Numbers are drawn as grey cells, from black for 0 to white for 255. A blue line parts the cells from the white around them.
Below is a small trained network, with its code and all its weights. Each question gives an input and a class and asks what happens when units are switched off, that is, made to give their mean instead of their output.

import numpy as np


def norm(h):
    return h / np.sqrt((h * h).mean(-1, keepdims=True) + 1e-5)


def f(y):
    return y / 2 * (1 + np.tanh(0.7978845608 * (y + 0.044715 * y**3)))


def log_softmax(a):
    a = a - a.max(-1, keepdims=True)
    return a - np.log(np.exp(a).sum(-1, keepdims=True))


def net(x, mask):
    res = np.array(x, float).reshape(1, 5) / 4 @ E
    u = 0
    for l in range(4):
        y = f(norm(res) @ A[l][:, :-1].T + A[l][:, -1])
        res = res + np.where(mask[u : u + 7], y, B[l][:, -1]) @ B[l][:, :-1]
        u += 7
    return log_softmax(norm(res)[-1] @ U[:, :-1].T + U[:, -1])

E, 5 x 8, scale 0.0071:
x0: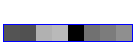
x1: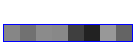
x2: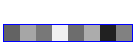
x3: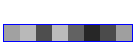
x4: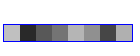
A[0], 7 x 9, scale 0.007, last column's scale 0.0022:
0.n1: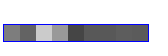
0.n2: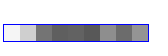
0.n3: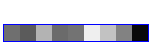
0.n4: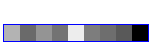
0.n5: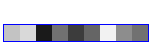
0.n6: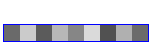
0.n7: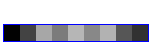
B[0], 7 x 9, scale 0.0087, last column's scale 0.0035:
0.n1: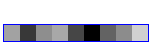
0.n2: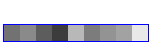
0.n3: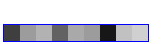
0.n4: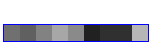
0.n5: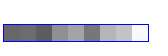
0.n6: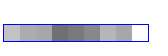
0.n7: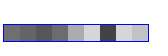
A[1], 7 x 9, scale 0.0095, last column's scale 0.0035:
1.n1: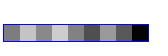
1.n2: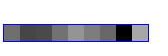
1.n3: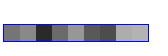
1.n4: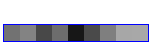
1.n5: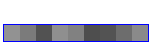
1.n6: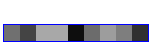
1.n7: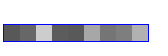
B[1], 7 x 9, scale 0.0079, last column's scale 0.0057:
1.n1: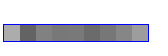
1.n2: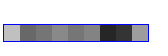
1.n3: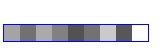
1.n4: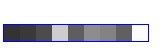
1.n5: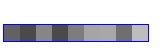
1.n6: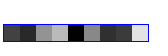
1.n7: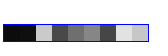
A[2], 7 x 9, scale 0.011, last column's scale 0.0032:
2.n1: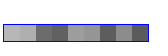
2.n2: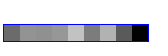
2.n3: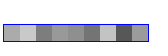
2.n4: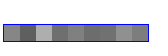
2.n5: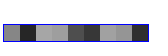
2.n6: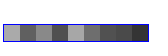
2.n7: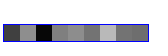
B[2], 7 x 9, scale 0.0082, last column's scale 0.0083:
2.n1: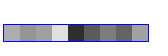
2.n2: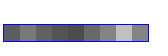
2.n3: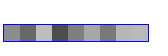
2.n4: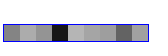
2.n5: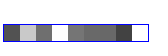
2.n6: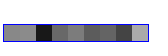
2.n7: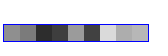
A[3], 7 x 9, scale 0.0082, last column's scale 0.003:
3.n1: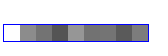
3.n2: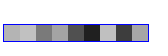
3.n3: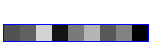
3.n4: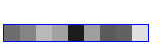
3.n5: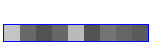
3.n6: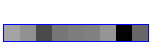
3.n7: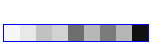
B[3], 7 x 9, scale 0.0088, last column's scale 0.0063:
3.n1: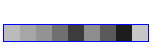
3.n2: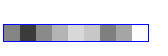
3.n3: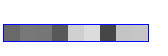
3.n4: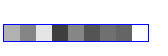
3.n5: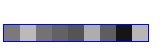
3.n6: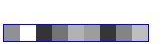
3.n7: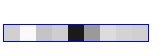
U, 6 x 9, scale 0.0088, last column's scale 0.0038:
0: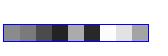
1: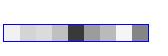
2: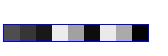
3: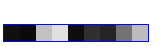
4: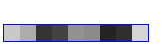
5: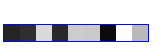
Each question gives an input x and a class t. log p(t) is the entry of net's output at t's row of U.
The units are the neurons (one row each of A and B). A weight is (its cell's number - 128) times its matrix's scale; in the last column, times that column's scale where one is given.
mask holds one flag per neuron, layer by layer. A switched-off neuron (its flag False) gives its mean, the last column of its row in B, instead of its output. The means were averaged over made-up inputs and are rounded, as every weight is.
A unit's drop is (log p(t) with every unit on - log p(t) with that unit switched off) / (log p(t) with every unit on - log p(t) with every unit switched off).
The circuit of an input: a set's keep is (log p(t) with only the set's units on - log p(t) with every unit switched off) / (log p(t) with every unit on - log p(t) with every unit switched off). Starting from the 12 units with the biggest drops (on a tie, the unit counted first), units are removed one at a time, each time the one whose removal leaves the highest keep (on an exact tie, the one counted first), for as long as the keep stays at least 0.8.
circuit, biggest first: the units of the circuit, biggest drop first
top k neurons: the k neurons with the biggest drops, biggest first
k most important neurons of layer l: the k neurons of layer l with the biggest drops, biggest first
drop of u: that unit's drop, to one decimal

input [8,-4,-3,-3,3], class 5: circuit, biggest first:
(0.n3)
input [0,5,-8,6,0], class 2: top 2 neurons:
(1.n4 2.n5)
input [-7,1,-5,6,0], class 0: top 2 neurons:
(0.n5 2.n7)
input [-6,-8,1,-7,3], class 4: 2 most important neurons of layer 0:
(0.n4 0.n5)
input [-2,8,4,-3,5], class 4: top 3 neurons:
(1.n2 3.n6 1.n7)
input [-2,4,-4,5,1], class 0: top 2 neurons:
(0.n2 1.n6)
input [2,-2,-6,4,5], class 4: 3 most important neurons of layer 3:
(3.n6 3.n5 3.n7)
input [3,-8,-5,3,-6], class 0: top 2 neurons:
(0.n5 1.n6)
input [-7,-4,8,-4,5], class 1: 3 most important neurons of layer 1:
(1.n6 1.n7 1.n4)
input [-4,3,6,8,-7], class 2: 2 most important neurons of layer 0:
(0.n5 0.n3)
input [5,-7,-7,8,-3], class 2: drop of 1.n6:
-0.1
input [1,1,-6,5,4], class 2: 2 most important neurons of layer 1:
(1.n3 1.n4)
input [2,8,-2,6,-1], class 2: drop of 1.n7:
0.2
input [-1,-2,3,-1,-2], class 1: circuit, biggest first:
(0.n6)
